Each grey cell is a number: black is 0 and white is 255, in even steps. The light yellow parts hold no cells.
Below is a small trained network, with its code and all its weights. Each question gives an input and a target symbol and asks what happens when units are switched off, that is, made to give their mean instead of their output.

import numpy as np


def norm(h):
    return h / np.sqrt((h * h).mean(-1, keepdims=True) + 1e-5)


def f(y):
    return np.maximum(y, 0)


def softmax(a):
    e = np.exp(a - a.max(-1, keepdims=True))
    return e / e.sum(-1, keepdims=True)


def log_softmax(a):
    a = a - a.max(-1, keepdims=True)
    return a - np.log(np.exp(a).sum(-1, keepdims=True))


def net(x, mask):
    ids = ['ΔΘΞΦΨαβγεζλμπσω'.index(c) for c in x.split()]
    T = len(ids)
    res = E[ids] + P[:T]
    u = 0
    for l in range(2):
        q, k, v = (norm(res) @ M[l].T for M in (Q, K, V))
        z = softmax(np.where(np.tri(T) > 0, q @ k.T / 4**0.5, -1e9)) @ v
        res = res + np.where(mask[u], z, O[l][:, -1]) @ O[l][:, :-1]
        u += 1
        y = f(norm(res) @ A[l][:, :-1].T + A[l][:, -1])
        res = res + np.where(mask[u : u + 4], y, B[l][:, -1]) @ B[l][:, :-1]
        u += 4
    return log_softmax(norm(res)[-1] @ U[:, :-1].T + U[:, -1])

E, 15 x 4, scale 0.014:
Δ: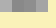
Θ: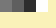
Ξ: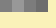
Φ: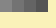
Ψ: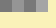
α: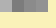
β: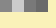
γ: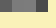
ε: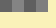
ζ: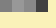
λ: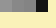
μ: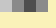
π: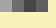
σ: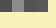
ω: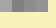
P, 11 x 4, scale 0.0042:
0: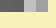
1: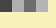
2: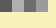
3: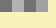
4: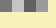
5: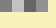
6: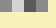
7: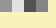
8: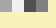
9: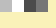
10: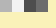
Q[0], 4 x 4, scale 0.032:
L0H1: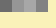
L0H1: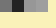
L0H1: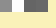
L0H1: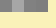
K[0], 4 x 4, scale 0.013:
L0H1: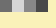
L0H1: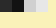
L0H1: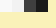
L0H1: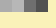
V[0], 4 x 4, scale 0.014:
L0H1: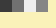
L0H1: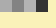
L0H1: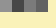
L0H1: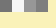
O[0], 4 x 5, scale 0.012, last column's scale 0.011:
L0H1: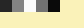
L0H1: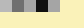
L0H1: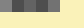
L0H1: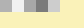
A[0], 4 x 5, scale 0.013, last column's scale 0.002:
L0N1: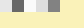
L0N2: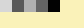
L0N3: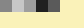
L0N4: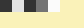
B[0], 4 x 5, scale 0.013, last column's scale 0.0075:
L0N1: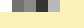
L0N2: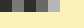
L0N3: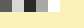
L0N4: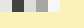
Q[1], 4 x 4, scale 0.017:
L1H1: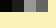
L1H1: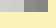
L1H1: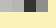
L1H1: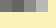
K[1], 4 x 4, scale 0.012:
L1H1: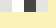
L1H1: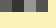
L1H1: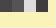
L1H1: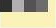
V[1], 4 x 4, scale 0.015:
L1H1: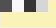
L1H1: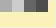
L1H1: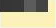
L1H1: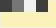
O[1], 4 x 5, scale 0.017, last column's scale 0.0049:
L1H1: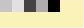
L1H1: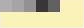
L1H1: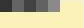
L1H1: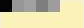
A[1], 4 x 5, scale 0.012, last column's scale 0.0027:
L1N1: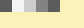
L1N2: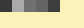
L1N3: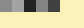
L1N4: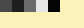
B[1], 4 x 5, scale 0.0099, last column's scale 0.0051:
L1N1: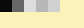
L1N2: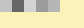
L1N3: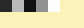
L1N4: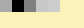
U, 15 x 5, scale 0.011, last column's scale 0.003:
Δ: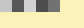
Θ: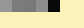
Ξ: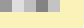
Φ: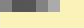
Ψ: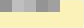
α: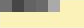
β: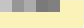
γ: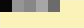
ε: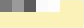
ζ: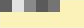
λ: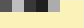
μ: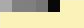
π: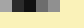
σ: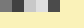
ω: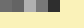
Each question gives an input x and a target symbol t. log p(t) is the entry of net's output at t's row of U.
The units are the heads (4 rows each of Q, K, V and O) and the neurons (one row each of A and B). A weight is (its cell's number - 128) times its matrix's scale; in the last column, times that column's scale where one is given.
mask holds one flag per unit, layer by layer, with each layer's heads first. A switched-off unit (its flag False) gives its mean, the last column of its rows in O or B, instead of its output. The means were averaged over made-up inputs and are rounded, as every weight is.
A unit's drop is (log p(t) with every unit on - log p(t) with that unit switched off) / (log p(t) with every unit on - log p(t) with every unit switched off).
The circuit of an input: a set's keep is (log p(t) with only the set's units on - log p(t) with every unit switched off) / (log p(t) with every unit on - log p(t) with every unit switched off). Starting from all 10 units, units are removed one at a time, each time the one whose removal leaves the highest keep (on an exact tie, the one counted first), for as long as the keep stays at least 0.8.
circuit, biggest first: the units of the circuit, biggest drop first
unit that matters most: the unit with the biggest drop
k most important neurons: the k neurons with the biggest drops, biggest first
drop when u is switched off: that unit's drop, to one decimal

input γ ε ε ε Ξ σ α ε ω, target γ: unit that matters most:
L0H1
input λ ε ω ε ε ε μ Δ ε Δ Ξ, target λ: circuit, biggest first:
[L0H1; L1H1; L0N2]
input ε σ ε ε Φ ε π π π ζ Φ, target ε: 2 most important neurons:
[L0N1; L0N3]
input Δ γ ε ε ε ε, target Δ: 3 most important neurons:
[L0N3; L0N1; L0N4]
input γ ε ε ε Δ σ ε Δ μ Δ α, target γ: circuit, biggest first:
[L0H1; L1H1]
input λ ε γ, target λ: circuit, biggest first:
[L0H1; L0N3; L0N4]
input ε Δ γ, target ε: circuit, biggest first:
[L0H1; L1H1; L0N3]
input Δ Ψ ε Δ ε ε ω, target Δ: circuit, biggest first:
[L0N1; L1H1; L0H1]
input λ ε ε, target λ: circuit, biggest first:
[L0H1; L0N3]
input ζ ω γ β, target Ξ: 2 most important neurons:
[L0N3; L1N1]
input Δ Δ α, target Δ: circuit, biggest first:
[L0N1; L0H1; L1H1]
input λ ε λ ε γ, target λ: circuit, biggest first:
[L0H1; L0N3]
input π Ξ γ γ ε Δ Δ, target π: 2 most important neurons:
[L0N3; L0N4]
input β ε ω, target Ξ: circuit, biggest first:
[L0H1]
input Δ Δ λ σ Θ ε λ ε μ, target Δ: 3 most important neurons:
[L0N3; L0N1; L1N3]
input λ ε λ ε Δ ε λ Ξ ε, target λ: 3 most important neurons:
[L0N3; L0N2; L1N3]
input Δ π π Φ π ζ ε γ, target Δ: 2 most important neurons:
[L0N1; L1N3]
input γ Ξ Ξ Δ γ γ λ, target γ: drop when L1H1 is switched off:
0.6
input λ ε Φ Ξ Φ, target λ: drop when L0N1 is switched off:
0.1
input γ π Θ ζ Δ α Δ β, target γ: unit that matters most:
L0H1
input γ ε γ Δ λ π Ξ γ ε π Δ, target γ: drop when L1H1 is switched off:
0.9
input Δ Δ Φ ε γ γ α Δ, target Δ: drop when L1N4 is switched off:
0.0
